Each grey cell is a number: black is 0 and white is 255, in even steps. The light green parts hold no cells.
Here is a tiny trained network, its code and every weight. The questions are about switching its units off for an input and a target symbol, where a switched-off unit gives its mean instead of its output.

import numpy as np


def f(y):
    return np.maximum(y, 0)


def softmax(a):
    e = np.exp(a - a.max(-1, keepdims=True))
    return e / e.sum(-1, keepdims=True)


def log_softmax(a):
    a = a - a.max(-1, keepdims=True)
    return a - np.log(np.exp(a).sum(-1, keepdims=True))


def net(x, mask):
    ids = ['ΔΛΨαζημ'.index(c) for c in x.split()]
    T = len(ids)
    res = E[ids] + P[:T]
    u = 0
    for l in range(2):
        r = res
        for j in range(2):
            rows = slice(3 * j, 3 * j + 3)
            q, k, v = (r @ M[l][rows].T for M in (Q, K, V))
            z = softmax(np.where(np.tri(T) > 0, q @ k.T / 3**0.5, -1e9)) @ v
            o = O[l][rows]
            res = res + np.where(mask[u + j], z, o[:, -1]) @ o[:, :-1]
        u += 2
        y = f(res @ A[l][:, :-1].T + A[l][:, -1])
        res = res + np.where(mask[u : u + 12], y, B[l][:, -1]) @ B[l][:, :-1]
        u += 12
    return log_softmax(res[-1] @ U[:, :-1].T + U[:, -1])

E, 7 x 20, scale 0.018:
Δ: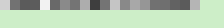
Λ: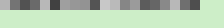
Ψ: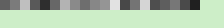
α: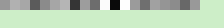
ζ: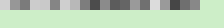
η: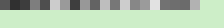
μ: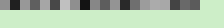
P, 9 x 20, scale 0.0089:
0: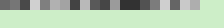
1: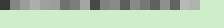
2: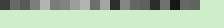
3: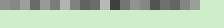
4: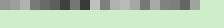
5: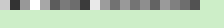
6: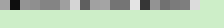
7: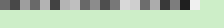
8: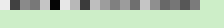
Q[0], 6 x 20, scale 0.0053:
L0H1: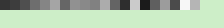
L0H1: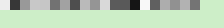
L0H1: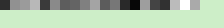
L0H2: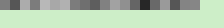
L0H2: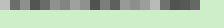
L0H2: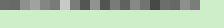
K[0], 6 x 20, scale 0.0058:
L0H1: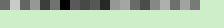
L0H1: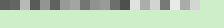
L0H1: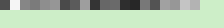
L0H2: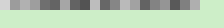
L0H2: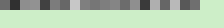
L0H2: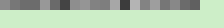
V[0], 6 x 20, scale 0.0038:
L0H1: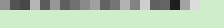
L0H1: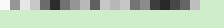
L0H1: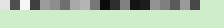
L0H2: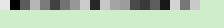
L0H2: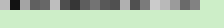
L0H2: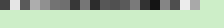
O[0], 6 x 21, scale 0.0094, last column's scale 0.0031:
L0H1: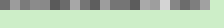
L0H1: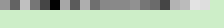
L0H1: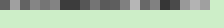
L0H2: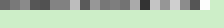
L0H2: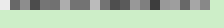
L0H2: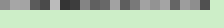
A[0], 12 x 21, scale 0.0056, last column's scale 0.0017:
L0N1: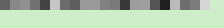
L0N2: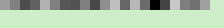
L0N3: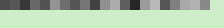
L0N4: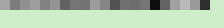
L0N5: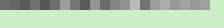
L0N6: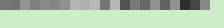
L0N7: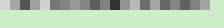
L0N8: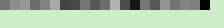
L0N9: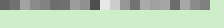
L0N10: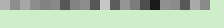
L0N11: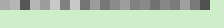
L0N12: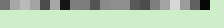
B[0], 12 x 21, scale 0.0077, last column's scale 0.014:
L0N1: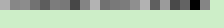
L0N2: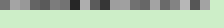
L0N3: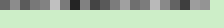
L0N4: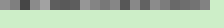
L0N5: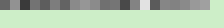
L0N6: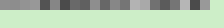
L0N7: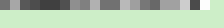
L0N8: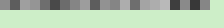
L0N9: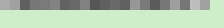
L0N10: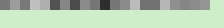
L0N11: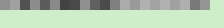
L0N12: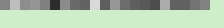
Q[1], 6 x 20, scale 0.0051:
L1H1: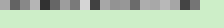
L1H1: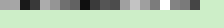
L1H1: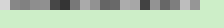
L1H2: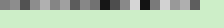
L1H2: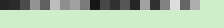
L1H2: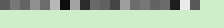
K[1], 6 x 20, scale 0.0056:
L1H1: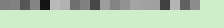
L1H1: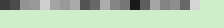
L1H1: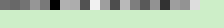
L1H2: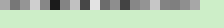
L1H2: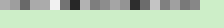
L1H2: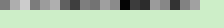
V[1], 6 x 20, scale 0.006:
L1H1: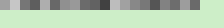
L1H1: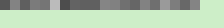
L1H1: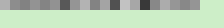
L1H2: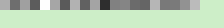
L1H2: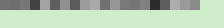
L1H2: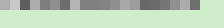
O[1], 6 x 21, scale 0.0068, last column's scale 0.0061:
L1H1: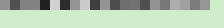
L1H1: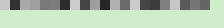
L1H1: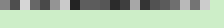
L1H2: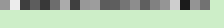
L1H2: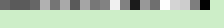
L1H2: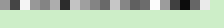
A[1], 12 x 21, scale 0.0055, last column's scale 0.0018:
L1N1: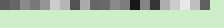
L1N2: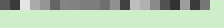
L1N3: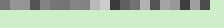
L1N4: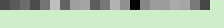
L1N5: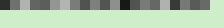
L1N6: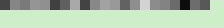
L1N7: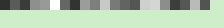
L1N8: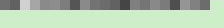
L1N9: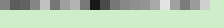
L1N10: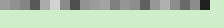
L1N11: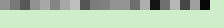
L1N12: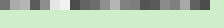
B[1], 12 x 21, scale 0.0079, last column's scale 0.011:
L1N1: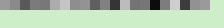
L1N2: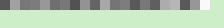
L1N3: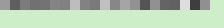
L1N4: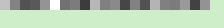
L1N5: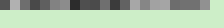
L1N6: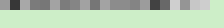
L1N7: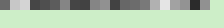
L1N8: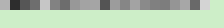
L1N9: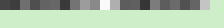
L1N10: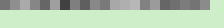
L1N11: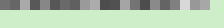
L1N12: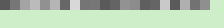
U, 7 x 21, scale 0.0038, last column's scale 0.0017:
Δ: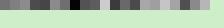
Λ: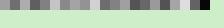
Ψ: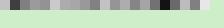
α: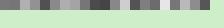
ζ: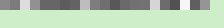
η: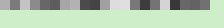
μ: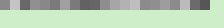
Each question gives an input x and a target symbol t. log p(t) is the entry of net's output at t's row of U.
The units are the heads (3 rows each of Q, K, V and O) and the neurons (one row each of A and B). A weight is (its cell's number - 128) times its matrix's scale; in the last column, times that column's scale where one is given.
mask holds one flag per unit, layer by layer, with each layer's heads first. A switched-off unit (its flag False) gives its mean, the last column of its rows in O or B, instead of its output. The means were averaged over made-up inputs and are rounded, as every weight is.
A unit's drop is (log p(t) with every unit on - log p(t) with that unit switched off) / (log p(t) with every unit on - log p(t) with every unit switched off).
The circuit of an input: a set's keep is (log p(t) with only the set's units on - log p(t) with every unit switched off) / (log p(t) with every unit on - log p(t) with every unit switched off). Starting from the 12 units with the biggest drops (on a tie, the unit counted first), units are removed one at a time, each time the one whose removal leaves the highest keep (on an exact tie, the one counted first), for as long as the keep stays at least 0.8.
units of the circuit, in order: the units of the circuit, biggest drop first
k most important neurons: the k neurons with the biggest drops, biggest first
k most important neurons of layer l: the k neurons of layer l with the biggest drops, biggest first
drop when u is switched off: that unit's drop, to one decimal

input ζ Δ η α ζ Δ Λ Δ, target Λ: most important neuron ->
L1N4
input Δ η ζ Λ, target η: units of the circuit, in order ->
L1H1; L1H2; L0N7
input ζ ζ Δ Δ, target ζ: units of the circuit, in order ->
L0N2; L1H1; L0H1
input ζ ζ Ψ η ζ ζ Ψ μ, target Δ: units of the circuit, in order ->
L1N2; L1N5
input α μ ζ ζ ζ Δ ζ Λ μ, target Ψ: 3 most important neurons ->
L1N6; L0N7; L0N2
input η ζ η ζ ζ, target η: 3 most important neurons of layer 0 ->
L0N7; L0N11; L0N2
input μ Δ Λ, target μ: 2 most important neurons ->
L0N2; L0N7
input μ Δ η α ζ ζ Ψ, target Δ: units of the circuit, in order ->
L1N2; L1N5
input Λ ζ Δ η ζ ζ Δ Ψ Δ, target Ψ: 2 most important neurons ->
L1N1; L0N2
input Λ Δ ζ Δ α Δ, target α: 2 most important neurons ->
L1N1; L1N12
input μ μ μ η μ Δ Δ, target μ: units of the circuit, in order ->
L1H2; L0N7; L1H1
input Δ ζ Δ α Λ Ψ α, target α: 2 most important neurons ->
L1N12; L1N1
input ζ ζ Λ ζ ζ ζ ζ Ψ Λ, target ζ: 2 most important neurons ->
L0N7; L0N2
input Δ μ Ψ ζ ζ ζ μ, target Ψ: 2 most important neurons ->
L0N7; L1N6
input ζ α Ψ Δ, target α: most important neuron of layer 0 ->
L0N2
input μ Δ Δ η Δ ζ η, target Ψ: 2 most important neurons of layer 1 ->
L1N2; L1N3
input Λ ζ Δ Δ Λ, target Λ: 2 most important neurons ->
L1N4; L0N2
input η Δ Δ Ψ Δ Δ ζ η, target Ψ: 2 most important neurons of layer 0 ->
L0N5; L0N7
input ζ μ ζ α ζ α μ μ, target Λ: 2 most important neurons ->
L1N11; L0N7
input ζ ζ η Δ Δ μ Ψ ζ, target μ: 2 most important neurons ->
L0N7; L0N11
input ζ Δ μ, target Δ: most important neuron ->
L0N7
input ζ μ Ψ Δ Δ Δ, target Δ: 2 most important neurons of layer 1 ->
L1N1; L1N8
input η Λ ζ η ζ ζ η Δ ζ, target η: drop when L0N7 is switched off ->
0.2
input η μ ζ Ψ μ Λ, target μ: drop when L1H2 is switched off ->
0.4
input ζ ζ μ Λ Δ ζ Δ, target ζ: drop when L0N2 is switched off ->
0.2
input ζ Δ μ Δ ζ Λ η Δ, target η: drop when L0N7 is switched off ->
0.1
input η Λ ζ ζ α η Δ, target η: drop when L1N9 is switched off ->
0.2
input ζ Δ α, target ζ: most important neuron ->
L0N10
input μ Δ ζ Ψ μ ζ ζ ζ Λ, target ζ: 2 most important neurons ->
L0N2; L0N7
